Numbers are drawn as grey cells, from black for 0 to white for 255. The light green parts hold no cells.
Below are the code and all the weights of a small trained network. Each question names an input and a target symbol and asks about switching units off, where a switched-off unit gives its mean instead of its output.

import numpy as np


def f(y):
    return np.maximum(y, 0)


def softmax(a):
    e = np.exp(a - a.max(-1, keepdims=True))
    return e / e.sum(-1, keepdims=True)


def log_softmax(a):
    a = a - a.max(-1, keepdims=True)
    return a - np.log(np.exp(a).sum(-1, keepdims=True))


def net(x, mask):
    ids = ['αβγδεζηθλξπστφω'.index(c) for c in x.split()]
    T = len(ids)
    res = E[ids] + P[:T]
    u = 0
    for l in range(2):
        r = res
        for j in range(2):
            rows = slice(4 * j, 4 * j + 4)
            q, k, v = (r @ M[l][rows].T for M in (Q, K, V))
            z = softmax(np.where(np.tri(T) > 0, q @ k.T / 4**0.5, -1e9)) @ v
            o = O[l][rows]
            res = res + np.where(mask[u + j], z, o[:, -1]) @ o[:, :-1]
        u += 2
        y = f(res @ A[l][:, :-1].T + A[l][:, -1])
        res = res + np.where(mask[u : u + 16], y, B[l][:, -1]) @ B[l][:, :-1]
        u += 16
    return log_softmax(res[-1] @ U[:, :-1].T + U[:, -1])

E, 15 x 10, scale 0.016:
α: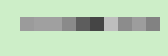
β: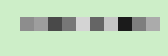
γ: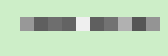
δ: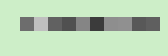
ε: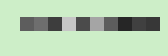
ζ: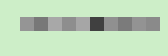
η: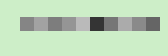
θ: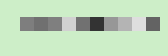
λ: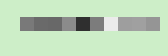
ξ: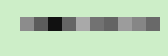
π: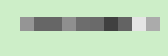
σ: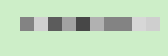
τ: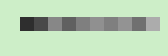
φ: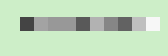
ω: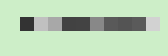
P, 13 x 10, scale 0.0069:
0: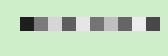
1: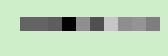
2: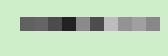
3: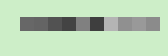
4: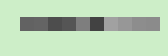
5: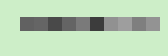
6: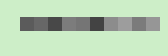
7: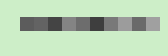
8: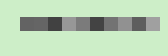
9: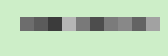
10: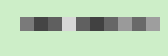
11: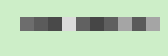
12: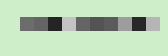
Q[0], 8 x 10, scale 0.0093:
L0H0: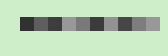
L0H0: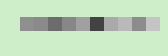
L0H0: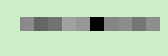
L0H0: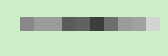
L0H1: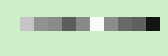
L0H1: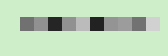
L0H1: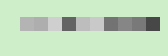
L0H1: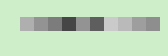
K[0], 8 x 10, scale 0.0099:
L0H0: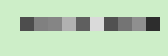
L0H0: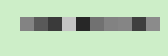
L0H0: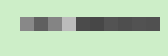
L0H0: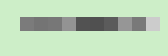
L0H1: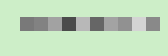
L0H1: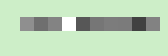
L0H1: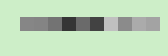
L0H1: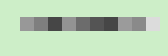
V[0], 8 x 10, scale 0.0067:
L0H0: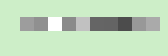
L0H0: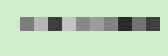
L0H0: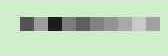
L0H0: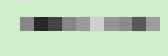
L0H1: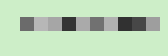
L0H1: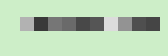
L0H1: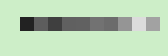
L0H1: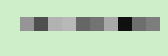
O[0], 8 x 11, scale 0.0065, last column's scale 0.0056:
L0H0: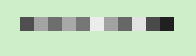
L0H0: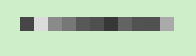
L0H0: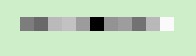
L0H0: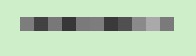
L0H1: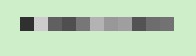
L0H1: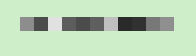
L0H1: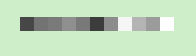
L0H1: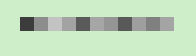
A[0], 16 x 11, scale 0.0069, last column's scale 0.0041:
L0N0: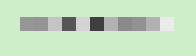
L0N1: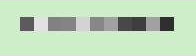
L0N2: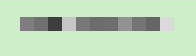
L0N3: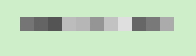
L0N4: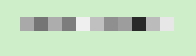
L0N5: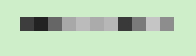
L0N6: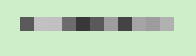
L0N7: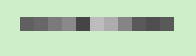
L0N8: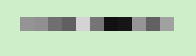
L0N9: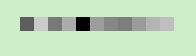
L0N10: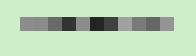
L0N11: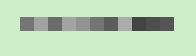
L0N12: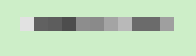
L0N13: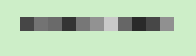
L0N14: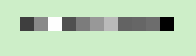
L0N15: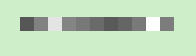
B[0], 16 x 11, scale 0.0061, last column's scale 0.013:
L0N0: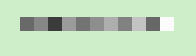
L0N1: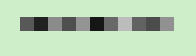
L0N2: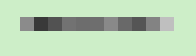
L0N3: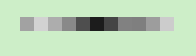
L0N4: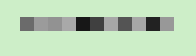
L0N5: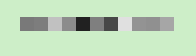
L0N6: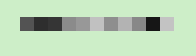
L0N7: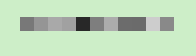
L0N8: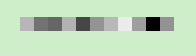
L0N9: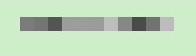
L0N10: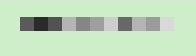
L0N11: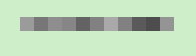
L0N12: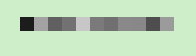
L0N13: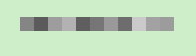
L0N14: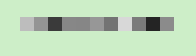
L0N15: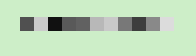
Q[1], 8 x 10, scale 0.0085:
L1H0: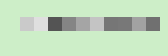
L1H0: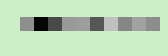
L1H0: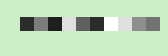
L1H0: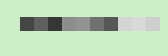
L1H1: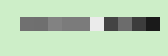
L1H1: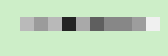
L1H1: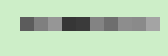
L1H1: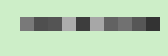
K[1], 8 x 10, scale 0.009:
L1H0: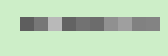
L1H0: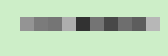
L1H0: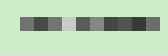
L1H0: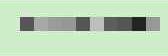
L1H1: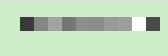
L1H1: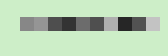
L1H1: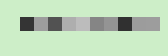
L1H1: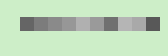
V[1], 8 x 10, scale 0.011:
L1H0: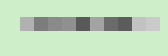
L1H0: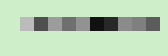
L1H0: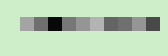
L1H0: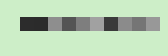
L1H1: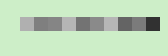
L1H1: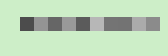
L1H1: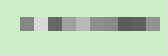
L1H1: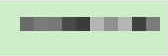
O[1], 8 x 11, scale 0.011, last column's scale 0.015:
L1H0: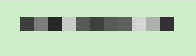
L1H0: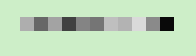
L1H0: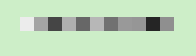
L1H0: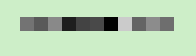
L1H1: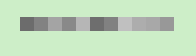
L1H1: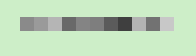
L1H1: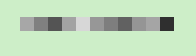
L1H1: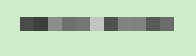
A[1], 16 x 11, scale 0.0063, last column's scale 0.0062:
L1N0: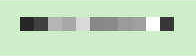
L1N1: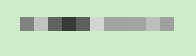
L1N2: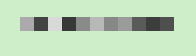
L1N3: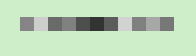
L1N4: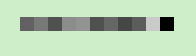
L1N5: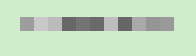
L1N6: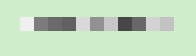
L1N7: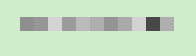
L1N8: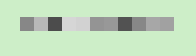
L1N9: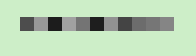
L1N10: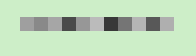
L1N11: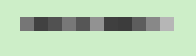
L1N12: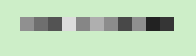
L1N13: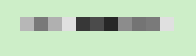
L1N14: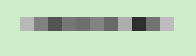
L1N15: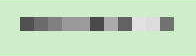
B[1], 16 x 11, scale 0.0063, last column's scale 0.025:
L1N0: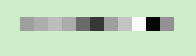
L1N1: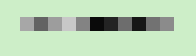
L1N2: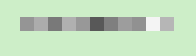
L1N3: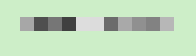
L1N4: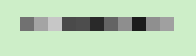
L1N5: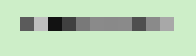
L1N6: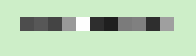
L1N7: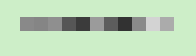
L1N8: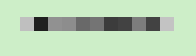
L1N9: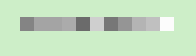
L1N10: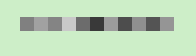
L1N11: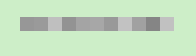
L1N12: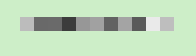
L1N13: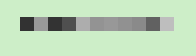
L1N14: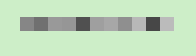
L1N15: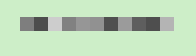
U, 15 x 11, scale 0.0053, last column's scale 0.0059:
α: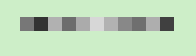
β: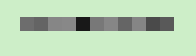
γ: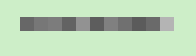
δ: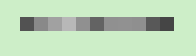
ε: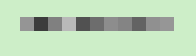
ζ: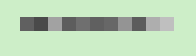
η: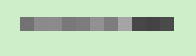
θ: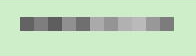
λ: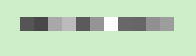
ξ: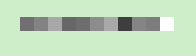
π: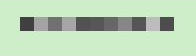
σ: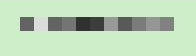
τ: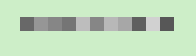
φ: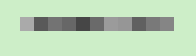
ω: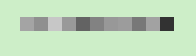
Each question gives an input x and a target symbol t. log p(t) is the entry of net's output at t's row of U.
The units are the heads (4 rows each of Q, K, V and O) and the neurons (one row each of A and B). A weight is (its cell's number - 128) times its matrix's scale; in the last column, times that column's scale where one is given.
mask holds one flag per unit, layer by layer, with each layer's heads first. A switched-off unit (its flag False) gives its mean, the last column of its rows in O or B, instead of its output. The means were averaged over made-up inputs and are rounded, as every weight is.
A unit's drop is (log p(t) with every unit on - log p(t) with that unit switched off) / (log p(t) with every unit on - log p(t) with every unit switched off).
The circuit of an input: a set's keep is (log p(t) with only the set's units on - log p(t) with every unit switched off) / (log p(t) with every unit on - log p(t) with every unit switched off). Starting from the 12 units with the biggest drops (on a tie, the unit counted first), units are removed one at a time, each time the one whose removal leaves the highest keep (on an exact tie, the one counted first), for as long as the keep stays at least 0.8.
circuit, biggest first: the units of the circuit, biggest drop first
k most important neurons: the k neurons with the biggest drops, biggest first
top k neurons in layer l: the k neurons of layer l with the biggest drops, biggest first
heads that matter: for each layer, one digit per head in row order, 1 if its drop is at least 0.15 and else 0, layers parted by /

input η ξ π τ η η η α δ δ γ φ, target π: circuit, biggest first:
[L1H0]
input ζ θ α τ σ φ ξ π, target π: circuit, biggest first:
[L1H0 L0N15]
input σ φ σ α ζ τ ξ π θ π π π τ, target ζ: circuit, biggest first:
[L1H0 L0N5]
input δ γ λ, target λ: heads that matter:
00 / 11
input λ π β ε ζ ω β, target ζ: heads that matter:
01 / 11
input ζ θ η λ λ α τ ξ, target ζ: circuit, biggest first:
[L1H0 L0N5]
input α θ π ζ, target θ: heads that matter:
00 / 10
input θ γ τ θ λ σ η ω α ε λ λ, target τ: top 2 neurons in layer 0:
[L0N15 L0N0]
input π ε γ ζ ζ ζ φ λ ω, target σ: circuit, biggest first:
[L1H1 L0N15 L0H1]
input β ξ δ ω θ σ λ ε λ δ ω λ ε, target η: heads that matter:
11 / 10
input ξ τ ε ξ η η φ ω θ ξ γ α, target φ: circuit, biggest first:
[L1H0 L0N15 L0H0 L1N9]
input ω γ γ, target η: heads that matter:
00 / 10
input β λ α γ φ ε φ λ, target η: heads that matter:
11 / 10
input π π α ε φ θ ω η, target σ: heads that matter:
11 / 01
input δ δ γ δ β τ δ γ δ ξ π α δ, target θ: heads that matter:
00 / 10
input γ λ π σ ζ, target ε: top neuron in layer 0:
[L0N12]
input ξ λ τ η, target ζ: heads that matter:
00 / 10
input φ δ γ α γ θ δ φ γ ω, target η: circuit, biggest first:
[L1H0 L0N15 L0N6]
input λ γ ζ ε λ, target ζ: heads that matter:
01 / 11
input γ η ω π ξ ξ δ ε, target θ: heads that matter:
10 / 10
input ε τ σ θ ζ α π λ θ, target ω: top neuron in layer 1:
[L1N2]
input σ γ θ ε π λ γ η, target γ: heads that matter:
11 / 11
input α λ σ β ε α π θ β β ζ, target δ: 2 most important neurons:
[L0N7 L1N0]
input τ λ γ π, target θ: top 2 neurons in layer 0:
[L0N2 L0N14]
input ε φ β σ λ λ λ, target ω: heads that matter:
10 / 11
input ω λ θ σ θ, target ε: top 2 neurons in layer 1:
[L1N8 L1N12]
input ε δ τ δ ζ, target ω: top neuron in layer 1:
[L1N2]
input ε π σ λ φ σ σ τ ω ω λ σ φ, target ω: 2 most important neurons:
[L1N2 L0N8]
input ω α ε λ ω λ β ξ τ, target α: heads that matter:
11 / 11
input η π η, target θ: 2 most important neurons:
[L1N3 L1N9]
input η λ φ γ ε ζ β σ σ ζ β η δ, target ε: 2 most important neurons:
[L1N8 L0N10]
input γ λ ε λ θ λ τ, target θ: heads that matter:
11 / 10
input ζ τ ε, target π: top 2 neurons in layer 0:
[L0N7 L0N13]
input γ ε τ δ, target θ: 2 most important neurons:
[L0N13 L1N9]
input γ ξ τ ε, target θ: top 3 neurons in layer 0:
[L0N13 L0N7 L0N6]
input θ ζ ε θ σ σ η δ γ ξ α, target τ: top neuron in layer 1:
[L1N3]
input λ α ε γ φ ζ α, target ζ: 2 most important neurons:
[L0N0 L0N15]
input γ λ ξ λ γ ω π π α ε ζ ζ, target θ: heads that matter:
10 / 10
